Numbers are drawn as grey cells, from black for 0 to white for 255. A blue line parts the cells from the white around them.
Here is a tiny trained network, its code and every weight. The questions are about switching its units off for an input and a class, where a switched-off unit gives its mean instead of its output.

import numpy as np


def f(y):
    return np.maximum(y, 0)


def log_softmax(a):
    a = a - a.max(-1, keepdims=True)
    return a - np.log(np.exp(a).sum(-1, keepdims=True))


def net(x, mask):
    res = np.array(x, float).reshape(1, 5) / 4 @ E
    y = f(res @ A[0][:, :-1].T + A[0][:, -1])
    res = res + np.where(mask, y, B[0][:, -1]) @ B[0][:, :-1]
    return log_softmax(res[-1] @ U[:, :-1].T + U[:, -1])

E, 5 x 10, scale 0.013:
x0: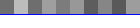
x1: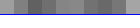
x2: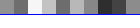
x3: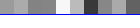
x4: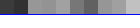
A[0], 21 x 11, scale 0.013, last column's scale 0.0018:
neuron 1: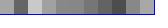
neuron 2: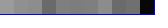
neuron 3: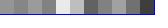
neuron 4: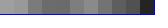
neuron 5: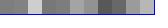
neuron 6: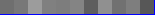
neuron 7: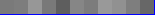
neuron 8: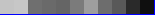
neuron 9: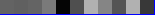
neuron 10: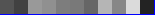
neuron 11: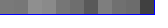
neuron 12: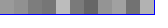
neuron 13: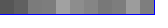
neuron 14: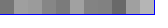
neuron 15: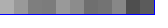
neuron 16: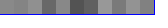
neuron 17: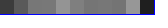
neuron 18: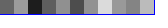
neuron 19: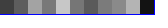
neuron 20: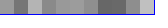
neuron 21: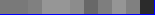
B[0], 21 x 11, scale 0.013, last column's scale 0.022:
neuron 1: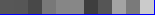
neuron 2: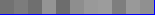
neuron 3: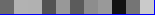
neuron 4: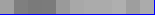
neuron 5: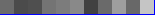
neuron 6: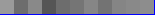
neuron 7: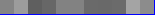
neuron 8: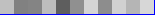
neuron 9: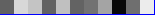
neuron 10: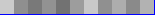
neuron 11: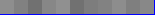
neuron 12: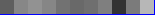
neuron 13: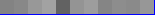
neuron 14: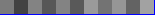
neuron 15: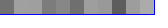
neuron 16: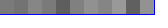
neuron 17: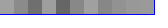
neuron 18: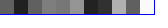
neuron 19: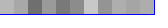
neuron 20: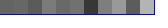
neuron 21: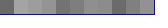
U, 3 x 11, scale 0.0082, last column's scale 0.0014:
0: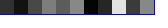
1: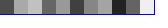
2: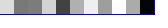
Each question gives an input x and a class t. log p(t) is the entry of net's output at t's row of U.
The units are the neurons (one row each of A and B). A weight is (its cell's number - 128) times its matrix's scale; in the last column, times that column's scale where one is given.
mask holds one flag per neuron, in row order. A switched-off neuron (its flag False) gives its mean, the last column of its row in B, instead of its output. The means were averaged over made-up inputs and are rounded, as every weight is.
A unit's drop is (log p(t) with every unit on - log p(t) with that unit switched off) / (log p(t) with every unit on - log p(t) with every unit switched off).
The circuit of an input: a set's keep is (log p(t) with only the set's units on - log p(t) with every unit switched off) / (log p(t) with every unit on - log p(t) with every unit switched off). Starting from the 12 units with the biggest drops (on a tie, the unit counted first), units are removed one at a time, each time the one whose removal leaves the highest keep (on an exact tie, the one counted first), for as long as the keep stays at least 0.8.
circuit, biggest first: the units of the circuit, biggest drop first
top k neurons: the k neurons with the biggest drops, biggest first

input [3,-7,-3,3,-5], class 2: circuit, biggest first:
neuron 8
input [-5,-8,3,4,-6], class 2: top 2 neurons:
neuron 8; neuron 9
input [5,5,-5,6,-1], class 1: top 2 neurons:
neuron 3; neuron 1
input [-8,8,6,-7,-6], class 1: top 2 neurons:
neuron 9; neuron 18
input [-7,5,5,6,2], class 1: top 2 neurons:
neuron 3; neuron 18
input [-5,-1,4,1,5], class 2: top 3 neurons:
neuron 18; neuron 19; neuron 10
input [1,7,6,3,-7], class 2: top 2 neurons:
neuron 8; neuron 18
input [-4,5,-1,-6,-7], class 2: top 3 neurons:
neuron 8; neuron 3; neuron 4
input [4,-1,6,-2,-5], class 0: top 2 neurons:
neuron 1; neuron 5
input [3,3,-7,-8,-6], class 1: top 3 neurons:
neuron 9; neuron 1; neuron 5
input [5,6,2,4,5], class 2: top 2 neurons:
neuron 9; neuron 19
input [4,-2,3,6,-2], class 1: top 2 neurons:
neuron 3; neuron 18
